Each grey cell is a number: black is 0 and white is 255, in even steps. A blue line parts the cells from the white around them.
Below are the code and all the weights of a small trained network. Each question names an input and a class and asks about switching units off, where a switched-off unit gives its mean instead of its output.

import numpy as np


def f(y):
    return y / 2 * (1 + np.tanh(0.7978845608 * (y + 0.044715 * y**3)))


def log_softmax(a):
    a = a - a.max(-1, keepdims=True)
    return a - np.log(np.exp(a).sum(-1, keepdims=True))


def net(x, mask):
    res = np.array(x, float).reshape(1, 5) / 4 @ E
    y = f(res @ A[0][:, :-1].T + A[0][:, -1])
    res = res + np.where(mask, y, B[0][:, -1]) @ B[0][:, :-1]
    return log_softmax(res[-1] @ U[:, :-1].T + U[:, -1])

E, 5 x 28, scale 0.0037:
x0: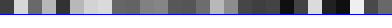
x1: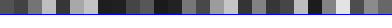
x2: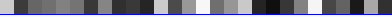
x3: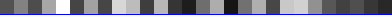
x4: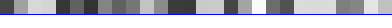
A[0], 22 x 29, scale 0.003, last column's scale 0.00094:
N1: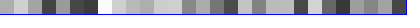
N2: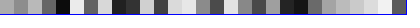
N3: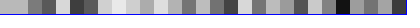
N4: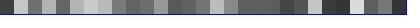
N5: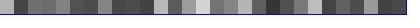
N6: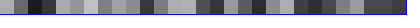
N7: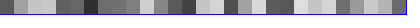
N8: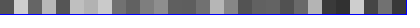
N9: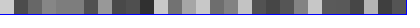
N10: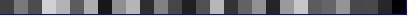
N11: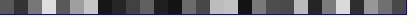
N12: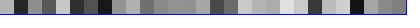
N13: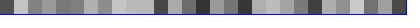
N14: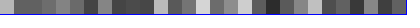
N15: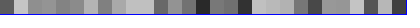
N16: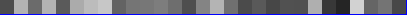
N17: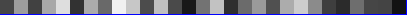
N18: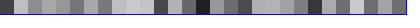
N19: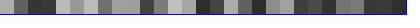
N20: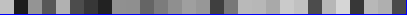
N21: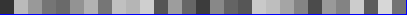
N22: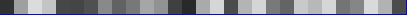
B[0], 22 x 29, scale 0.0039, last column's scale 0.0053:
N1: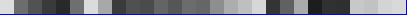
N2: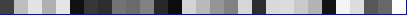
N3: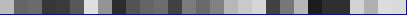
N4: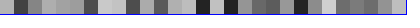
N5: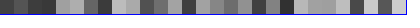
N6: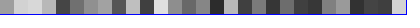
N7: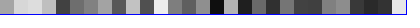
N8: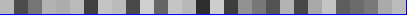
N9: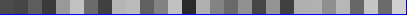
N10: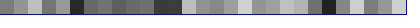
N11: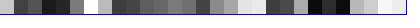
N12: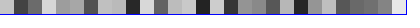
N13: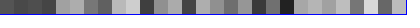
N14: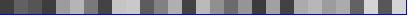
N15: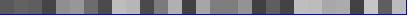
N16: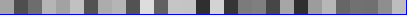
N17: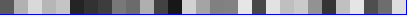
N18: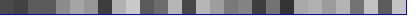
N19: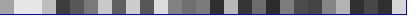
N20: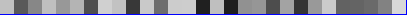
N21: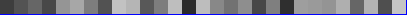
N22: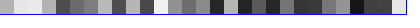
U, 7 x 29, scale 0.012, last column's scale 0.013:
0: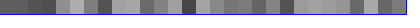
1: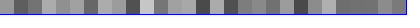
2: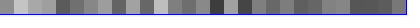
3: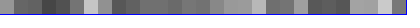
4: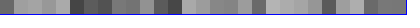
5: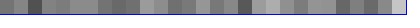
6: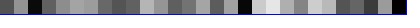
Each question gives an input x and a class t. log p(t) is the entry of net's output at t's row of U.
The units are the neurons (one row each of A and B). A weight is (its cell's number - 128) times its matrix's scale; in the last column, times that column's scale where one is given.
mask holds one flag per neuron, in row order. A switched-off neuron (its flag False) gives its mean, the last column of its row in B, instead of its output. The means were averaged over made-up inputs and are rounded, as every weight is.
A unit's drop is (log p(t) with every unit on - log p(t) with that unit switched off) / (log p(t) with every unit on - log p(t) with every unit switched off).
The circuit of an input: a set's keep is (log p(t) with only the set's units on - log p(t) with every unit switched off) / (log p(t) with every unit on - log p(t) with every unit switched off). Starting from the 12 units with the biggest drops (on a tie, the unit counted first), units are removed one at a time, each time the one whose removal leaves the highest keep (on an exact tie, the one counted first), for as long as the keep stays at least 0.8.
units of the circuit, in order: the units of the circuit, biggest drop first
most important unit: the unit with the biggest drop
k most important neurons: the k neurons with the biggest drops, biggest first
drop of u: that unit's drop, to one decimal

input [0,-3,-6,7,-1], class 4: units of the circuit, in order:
(N17)
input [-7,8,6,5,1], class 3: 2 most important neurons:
(N11, N10)
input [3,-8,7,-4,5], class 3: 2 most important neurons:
(N1, N3)
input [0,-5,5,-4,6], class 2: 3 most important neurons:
(N7, N22, N11)
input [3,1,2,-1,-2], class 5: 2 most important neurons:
(N12, N20)
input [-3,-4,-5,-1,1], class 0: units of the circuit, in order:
(N21, N18)
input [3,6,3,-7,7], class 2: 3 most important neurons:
(N22, N7, N17)
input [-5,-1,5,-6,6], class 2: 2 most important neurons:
(N7, N22)
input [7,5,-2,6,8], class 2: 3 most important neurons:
(N22, N7, N12)
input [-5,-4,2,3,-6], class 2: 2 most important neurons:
(N19, N6)
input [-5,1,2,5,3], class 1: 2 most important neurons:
(N12, N2)
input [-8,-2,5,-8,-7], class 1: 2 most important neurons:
(N20, N12)
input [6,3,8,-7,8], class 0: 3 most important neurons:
(N9, N5, N14)
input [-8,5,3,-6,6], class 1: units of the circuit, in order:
(N20)
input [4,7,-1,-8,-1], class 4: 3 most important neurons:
(N2, N1, N3)
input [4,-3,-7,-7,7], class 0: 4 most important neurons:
(N21, N13, N18, N15)
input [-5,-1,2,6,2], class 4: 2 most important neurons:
(N17, N10)
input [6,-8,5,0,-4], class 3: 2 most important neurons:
(N3, N1)
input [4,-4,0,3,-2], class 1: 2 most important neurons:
(N11, N2)
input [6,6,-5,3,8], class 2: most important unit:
N22
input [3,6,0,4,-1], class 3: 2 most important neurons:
(N11, N2)
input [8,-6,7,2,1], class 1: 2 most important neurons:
(N4, N16)
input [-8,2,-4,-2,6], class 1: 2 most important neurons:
(N12, N20)
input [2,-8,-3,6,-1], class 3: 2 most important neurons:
(N3, N1)
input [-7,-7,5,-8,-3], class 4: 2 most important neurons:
(N2, N11)
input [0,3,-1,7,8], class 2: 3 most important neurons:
(N22, N7, N2)
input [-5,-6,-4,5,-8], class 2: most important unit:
N19
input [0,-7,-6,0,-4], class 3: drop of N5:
0.2
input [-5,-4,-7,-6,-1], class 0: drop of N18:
0.1
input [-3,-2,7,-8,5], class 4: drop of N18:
0.3
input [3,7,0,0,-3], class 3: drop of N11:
0.4
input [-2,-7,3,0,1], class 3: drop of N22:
0.0
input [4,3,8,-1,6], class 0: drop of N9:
0.1
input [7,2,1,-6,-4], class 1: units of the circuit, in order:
(N8)
